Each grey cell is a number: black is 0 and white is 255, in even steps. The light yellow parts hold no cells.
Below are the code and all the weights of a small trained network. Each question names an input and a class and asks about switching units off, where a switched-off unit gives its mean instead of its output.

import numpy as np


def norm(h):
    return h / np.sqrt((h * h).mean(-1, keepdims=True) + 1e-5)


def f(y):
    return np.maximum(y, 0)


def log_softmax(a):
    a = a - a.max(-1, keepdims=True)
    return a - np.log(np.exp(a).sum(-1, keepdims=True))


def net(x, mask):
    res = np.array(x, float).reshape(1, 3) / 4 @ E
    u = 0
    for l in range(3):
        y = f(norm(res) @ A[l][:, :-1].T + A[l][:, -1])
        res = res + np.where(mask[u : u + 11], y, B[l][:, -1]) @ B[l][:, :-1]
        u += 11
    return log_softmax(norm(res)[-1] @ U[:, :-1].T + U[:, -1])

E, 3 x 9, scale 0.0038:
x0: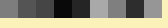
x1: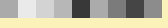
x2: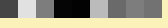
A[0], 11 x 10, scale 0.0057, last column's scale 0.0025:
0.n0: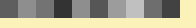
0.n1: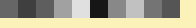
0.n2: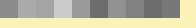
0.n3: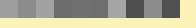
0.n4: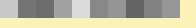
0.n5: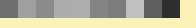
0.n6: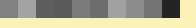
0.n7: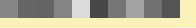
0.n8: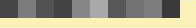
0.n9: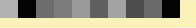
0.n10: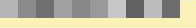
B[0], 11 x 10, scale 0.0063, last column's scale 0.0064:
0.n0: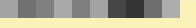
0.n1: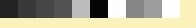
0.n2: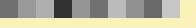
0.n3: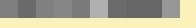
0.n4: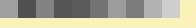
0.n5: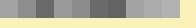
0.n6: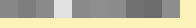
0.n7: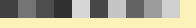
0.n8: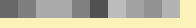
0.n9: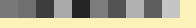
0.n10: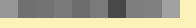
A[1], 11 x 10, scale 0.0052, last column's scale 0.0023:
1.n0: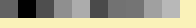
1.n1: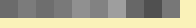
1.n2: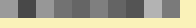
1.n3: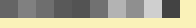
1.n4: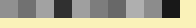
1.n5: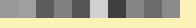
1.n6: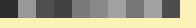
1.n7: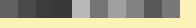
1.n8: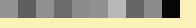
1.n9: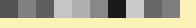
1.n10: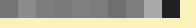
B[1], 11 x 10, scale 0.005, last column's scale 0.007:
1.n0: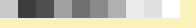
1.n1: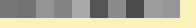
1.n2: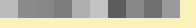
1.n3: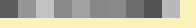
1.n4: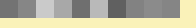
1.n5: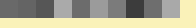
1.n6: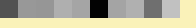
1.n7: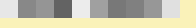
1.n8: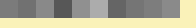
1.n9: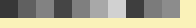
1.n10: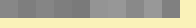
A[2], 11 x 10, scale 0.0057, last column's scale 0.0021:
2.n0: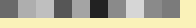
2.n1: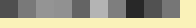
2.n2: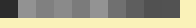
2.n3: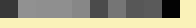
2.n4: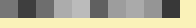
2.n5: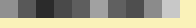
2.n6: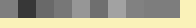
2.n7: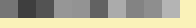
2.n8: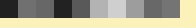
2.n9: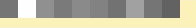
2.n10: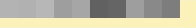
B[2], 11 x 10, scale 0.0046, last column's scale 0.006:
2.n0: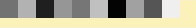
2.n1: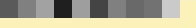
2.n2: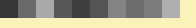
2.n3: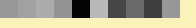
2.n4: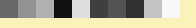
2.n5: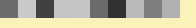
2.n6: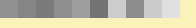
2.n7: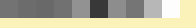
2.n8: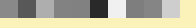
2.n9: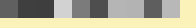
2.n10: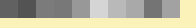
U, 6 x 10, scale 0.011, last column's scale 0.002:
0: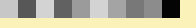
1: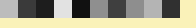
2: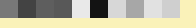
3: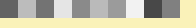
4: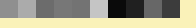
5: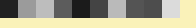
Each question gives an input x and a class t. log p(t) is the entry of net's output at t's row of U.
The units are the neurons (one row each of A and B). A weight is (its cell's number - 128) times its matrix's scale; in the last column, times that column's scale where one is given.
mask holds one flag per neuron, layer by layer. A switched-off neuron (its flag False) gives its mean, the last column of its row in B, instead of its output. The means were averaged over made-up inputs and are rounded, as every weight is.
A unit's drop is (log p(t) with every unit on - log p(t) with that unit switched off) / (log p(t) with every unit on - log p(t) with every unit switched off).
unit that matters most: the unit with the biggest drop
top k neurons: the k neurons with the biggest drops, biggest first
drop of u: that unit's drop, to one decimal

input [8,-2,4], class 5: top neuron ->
(0.n1)
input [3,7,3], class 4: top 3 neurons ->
(0.n1, 0.n7, 0.n2)
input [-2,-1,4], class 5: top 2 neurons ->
(0.n1, 1.n0)
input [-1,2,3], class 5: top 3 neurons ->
(1.n0, 0.n1, 0.n7)
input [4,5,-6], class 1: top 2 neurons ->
(0.n1, 0.n7)
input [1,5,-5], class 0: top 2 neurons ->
(0.n1, 0.n2)
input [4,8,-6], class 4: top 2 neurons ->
(0.n1, 1.n0)
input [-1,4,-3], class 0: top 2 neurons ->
(0.n1, 0.n4)
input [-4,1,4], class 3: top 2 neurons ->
(0.n9, 0.n2)
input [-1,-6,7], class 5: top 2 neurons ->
(0.n1, 0.n7)
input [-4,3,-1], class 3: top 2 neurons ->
(0.n1, 0.n2)
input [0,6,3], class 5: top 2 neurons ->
(1.n0, 1.n7)
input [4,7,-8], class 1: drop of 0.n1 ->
0.6
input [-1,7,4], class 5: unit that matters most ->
1.n0
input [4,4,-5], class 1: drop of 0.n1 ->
0.4
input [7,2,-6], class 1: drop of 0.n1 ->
0.2
